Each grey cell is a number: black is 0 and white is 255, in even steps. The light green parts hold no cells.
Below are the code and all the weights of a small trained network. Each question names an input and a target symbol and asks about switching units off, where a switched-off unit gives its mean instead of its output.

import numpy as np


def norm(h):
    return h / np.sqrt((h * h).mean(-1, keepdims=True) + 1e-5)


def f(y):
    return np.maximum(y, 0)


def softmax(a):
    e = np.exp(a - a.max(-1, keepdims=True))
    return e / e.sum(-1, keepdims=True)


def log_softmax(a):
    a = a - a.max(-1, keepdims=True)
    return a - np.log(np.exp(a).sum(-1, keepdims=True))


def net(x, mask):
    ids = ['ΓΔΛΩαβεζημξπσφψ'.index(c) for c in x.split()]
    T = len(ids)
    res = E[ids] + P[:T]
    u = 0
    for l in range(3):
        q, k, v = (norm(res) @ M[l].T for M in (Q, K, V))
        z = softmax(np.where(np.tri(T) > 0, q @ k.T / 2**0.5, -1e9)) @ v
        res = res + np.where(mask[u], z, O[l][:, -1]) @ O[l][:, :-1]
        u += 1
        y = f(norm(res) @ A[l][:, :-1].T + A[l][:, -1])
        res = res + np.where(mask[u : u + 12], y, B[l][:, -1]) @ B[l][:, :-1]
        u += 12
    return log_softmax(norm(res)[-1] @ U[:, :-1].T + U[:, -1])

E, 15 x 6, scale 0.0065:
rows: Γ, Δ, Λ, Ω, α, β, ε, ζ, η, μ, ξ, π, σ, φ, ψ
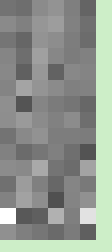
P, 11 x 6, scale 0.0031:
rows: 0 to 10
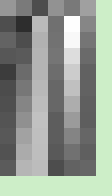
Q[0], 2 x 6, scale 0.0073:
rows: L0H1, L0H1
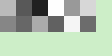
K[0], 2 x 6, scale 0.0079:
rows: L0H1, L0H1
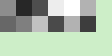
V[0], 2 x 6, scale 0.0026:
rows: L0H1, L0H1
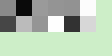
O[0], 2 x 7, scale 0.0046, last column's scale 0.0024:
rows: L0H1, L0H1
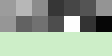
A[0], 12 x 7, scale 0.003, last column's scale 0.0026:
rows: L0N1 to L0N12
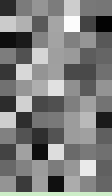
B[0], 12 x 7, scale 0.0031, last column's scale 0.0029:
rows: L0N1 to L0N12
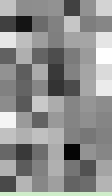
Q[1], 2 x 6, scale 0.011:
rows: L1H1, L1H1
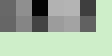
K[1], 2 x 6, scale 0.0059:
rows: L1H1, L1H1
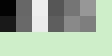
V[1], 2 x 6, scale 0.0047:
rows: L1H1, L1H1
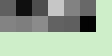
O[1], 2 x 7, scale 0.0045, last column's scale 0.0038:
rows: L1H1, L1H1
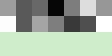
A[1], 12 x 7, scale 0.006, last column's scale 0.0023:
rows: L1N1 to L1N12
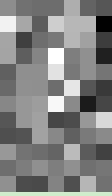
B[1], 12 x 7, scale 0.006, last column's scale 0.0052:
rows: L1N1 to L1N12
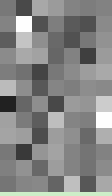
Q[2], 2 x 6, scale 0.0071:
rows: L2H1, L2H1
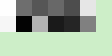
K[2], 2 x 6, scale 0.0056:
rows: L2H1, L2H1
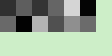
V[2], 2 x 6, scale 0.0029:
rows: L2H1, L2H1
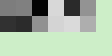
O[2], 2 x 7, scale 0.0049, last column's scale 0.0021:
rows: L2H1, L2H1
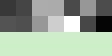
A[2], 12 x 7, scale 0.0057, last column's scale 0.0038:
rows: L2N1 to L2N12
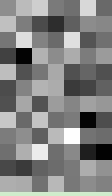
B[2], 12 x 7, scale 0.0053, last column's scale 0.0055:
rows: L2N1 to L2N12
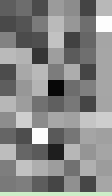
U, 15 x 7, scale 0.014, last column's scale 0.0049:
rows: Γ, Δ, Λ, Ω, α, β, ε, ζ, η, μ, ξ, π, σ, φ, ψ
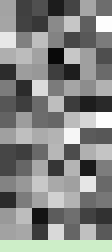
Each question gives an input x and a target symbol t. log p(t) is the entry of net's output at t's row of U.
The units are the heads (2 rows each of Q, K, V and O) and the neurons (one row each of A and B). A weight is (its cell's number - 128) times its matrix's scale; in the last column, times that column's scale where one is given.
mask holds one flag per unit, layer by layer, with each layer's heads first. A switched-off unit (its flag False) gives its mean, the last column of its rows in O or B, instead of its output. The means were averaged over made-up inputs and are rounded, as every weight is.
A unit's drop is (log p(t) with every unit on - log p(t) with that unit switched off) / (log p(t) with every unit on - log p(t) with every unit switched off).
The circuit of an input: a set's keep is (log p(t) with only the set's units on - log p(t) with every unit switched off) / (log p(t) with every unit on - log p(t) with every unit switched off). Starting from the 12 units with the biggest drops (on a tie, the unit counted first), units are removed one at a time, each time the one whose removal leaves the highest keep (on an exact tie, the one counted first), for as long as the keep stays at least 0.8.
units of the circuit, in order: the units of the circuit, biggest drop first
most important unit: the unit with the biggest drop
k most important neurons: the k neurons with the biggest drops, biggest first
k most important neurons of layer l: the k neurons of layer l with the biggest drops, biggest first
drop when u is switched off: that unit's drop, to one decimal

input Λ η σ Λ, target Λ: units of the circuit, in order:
L0H1, L0N3
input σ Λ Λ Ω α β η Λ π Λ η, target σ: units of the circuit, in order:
L1H1
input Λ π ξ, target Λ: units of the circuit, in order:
L0H1, L1H1
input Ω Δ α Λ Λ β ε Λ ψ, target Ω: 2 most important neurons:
L1N7, L2N10
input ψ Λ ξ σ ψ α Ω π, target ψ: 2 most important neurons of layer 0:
L0N10, L0N3
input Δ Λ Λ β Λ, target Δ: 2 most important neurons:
L0N2, L1N3
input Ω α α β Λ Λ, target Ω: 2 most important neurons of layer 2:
L2N10, L2N8
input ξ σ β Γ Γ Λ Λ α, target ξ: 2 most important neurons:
L1N7, L2N10
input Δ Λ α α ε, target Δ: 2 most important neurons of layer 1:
L1N3, L1N8
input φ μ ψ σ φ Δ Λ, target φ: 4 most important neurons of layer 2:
L2N7, L2N2, L2N12, L2N8
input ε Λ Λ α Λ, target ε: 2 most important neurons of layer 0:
L0N3, L0N4
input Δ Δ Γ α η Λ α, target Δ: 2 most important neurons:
L0N2, L1N3
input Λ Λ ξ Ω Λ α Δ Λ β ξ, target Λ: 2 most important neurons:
L0N3, L0N4
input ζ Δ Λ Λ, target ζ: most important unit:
L1H1
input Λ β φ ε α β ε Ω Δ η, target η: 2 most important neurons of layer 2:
L2N7, L2N2
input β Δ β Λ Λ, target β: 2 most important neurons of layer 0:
L0N3, L0N2
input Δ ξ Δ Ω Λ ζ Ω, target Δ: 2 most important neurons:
L0N2, L1N3
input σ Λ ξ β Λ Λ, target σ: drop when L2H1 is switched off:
0.2
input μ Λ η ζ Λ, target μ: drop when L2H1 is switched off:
0.1
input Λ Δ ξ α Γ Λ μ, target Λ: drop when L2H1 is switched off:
0.1
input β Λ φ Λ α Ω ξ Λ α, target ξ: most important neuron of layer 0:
L0N6
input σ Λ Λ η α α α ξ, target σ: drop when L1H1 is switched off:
0.4
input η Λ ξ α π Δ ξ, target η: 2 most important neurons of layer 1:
L1N10, L1N1
